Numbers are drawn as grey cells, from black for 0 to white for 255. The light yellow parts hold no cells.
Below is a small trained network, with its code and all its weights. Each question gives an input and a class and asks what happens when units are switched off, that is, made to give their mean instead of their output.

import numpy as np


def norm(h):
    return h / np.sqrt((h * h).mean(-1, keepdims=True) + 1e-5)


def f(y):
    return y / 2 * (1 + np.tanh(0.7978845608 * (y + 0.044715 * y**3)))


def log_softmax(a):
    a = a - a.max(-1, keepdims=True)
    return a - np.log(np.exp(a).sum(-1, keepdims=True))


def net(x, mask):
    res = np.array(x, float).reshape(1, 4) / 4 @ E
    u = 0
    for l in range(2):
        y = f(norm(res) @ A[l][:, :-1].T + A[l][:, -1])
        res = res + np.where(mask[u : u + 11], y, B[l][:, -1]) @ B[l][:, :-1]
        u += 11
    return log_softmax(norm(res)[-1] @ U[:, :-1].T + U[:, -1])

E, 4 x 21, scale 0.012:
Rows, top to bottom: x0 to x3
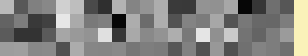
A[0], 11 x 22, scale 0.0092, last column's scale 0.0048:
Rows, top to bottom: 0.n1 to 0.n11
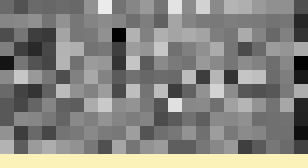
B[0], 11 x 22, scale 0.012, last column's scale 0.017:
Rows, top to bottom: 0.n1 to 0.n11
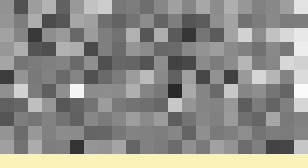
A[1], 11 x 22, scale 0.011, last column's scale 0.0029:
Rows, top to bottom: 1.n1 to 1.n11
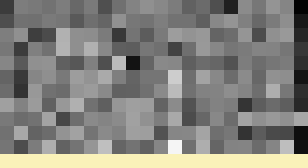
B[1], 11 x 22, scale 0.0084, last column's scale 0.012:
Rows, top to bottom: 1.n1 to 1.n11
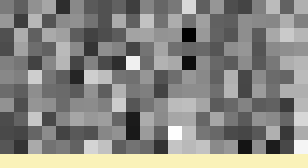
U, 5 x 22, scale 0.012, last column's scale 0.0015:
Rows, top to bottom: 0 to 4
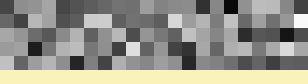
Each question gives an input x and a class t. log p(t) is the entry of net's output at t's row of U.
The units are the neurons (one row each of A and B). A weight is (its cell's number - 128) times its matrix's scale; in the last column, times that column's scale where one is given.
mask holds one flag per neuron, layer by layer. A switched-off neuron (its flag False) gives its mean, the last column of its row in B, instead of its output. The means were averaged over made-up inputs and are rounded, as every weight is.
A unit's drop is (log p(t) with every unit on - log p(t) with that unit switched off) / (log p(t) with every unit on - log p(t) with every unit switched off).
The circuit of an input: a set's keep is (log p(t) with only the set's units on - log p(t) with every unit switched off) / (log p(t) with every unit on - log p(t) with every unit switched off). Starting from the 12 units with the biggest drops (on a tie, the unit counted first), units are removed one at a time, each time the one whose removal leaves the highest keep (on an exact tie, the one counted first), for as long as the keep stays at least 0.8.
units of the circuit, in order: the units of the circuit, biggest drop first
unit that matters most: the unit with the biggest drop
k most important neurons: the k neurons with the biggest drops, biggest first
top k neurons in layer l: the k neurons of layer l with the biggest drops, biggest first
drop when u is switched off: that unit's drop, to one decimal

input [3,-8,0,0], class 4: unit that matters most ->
0.n7
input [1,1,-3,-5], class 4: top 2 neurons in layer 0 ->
0.n7, 0.n4
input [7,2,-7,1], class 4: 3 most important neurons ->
0.n7, 0.n4, 1.n5
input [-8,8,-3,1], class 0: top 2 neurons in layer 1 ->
1.n1, 1.n9
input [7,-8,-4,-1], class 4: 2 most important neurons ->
0.n7, 1.n5
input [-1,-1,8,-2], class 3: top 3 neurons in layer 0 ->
0.n3, 0.n7, 0.n4
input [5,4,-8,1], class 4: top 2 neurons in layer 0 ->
0.n7, 0.n4
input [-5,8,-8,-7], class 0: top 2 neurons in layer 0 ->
0.n6, 0.n7
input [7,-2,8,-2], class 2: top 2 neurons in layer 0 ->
0.n3, 0.n11
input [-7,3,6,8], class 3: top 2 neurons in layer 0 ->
0.n3, 0.n5
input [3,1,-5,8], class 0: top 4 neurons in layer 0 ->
0.n7, 0.n6, 0.n1, 0.n8
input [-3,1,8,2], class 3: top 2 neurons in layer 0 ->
0.n3, 0.n7
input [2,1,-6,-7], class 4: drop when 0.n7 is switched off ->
0.8
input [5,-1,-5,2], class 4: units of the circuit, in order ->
0.n7
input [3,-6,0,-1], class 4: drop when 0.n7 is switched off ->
0.5
